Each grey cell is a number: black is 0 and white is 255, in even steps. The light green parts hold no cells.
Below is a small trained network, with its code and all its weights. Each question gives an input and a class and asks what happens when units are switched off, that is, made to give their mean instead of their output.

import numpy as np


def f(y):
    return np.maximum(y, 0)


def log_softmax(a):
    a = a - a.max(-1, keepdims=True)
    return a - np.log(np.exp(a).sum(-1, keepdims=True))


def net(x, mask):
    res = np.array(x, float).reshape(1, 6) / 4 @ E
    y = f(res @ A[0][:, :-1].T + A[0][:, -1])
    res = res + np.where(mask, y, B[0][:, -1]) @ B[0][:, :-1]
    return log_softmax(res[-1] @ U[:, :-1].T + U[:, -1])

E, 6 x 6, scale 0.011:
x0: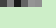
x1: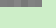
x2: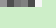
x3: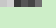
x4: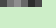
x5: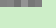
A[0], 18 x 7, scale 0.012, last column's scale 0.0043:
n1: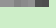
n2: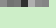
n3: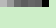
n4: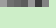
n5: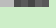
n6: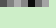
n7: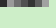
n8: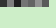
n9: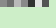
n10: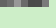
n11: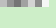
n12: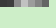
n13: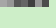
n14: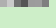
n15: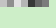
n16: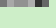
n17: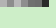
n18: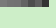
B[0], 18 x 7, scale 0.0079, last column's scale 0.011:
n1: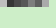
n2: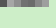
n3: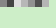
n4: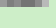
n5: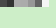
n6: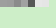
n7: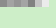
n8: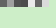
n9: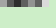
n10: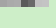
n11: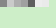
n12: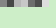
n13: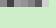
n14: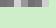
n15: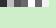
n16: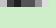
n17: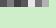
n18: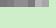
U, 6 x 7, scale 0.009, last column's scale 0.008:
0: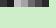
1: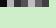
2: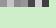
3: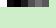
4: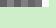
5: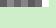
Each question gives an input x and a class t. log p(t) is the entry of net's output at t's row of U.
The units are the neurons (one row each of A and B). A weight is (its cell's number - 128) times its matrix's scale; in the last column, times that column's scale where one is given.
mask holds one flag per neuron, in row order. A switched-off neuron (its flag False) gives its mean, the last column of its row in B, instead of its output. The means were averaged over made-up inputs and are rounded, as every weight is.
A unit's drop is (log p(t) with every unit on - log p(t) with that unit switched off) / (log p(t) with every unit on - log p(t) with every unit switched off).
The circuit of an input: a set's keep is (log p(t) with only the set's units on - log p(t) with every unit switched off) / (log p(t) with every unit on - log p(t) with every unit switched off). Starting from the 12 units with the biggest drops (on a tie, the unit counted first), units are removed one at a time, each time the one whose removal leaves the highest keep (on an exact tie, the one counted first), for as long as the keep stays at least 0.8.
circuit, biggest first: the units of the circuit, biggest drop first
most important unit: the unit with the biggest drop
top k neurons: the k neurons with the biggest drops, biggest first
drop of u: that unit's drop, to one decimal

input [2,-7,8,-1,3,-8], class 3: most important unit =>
n9
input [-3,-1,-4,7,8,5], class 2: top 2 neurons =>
[n6 n7]
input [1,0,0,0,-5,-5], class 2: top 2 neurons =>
[n11 n15]
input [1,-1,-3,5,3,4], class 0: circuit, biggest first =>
[n5 n3]
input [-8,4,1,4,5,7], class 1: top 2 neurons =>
[n15 n17]
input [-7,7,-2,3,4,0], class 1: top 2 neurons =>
[n15 n17]
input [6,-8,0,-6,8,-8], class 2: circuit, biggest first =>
[n7 n6]
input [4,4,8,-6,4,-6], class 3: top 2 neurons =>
[n9 n5]
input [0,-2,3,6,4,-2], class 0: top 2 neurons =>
[n5 n13]
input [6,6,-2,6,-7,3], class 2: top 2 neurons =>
[n11 n15]
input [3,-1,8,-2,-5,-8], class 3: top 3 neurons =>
[n9 n15 n7]
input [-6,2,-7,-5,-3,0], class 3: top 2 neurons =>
[n16 n1]
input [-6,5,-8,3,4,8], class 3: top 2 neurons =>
[n16 n1]
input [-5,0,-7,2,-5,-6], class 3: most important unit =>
n16
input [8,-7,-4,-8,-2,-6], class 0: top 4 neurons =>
[n12 n15 n17 n9]
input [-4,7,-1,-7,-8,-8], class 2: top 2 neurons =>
[n11 n5]
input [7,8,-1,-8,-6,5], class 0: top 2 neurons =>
[n12 n15]
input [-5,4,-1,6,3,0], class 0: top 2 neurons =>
[n5 n3]
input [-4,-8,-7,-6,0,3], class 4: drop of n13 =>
0.3
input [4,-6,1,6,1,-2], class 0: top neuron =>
[n5]
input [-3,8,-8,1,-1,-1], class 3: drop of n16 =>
0.4
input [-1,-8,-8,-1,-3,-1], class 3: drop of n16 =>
0.3
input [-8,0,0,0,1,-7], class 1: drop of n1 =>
0.0
